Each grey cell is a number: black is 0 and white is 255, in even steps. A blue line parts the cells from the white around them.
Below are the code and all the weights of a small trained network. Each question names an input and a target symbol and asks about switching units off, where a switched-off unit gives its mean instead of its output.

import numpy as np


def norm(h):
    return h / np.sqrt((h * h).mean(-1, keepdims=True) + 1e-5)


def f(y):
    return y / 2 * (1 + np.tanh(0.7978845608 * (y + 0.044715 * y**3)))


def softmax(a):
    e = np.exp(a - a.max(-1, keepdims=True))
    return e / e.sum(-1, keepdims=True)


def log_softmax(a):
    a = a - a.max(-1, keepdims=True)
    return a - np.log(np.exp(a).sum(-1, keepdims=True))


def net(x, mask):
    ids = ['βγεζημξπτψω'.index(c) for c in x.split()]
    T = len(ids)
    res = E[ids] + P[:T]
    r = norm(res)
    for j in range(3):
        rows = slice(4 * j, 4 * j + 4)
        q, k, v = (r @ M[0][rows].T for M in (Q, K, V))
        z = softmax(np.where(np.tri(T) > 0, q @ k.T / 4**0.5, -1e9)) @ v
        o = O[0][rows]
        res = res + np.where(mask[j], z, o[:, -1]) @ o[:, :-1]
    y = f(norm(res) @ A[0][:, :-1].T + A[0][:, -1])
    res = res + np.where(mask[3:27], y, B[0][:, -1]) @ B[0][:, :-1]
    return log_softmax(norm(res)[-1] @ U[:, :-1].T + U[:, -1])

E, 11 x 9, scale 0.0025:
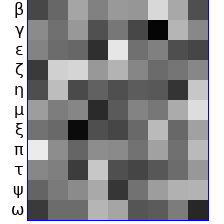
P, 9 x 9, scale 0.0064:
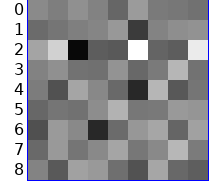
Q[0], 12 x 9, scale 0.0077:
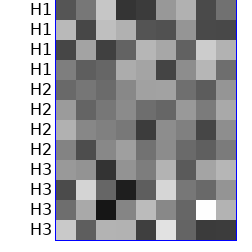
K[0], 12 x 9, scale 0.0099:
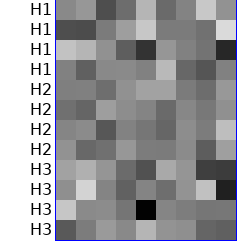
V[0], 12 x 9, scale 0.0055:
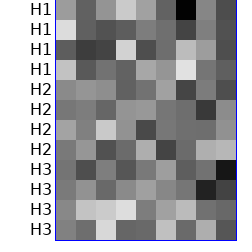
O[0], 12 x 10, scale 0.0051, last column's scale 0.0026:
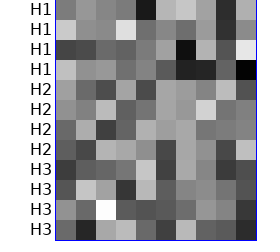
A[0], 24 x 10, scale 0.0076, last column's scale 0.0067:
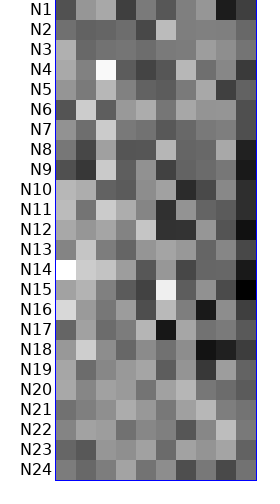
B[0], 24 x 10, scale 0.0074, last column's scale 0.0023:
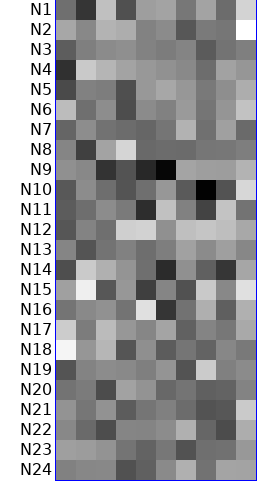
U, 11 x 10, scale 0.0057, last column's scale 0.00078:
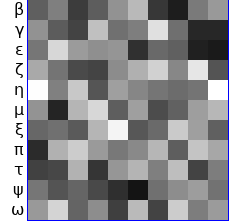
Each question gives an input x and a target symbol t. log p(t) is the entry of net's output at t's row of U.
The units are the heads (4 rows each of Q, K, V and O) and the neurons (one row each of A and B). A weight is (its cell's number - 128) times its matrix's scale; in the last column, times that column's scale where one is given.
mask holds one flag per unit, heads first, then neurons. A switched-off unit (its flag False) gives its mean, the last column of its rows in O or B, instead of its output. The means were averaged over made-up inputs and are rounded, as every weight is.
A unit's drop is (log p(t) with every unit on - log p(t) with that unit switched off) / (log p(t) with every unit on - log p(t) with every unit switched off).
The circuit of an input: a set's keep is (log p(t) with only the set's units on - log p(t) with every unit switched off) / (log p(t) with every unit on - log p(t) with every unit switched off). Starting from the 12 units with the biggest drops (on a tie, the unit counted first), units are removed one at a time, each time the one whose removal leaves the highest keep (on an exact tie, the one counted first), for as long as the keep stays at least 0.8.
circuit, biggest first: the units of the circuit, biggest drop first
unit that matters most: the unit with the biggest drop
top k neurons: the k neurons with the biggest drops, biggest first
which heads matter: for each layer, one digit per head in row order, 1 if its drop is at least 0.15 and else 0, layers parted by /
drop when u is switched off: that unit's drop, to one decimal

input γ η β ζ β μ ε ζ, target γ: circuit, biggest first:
[H1 H3]
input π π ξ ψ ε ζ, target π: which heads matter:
101
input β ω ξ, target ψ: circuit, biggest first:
[H3 N9]
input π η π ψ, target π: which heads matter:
100
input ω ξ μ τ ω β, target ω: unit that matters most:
H1
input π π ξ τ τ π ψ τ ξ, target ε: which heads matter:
101
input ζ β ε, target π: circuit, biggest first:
[H3 N4]
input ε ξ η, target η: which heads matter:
101
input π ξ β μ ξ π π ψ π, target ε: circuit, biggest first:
[H3 N14 N16]
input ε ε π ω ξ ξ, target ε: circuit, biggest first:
[H1 N14]
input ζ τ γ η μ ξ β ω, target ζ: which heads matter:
100
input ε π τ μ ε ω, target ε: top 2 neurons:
[N14 N16]
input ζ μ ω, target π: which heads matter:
001
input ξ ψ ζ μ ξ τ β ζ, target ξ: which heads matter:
100
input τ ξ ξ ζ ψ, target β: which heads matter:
101
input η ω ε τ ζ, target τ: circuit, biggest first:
[H1 N1]
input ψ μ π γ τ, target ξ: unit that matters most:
H3
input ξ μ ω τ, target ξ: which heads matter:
100
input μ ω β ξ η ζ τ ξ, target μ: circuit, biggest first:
[H1 H3 N11 N17]
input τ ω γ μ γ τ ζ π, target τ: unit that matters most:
H3
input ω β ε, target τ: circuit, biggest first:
[H3 N1]
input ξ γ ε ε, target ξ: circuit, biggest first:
[H1 N12]
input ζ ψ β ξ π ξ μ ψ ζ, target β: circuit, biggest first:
[H3 H1]
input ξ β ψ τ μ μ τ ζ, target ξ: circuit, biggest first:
[H1 N12]
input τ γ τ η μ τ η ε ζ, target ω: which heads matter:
001
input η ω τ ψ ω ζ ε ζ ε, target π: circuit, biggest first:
[N4 H3]
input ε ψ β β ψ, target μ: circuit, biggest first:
[H3 H1 N8]
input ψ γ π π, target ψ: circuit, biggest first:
[H3 H1 N9]
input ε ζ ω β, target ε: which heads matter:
100
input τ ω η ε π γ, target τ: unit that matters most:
H1
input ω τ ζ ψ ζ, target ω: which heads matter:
101
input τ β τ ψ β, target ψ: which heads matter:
100
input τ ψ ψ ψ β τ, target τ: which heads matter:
101
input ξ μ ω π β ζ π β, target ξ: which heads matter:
100
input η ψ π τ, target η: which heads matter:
100
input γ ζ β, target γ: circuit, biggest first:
[H3]
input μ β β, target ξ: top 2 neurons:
[N16 N19]
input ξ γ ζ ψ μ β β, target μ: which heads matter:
001
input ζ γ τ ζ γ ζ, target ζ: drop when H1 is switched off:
0.1
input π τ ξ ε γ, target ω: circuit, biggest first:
[H3]
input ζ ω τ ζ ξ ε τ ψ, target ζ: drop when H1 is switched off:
0.3
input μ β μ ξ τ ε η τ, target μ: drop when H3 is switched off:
0.2
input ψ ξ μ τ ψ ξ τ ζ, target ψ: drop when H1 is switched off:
0.3
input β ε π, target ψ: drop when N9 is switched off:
0.3
